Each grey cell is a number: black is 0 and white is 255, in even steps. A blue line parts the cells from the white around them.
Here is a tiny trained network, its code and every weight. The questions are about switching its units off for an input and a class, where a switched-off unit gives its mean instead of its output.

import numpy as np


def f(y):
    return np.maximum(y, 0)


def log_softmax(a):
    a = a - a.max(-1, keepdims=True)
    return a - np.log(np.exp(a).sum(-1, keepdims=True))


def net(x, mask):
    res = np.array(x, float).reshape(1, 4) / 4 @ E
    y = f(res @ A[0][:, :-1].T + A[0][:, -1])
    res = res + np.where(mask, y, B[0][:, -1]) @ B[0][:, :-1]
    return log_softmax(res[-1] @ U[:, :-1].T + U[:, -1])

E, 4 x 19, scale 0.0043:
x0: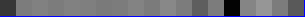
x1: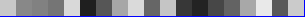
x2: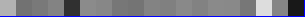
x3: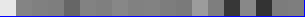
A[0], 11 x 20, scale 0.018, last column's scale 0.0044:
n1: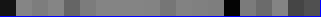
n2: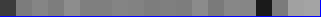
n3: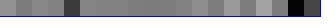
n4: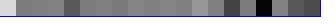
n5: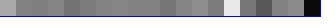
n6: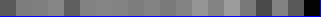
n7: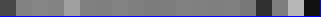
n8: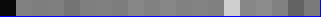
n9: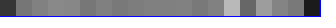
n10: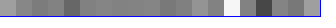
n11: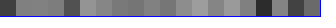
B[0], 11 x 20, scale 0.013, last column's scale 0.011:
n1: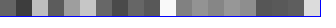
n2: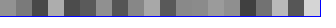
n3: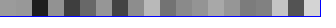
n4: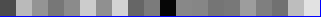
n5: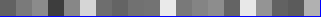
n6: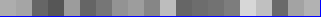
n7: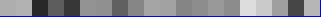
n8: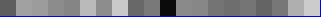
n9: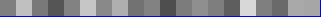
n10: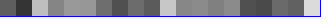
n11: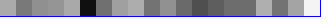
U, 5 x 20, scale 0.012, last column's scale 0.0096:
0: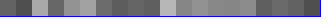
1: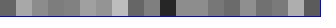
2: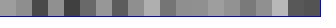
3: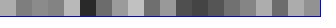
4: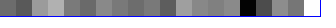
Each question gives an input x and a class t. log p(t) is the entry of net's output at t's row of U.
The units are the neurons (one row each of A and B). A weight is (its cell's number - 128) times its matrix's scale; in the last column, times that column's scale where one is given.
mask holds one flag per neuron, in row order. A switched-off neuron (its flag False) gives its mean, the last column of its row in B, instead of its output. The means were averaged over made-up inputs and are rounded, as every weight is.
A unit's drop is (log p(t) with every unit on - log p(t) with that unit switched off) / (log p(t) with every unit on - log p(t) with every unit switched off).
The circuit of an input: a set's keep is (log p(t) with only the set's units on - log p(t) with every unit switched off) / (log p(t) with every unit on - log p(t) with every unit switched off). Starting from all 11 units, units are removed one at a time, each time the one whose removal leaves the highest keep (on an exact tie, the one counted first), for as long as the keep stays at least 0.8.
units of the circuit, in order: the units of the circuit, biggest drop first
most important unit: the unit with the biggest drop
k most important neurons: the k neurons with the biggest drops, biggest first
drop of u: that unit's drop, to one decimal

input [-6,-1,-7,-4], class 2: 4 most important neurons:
[n2, n7, n1, n4]
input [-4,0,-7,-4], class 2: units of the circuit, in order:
[n7]
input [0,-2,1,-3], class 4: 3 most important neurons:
[n4, n7, n5]
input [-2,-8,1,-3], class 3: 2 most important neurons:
[n11, n6]
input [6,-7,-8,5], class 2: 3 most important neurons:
[n2, n7, n10]
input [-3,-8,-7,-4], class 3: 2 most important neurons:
[n11, n6]
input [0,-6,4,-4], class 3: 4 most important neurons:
[n11, n6, n4, n2]
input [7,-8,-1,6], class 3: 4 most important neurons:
[n11, n6, n10, n5]
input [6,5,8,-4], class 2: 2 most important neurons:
[n3, n10]
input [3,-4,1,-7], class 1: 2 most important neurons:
[n8, n9]
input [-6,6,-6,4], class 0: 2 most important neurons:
[n11, n3]
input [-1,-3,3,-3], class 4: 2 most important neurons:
[n4, n7]
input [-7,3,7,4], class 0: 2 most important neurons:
[n10, n2]
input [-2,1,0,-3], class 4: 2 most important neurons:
[n4, n11]
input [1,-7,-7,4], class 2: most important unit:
n2
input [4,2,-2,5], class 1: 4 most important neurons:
[n10, n4, n11, n5]
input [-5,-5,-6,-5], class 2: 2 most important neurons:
[n2, n7]
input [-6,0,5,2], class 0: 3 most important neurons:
[n10, n5, n2]
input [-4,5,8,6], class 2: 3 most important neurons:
[n3, n8, n11]
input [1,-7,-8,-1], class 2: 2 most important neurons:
[n2, n7]
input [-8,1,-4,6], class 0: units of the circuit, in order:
[n5]
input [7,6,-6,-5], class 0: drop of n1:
0.3
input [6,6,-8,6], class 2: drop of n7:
0.3
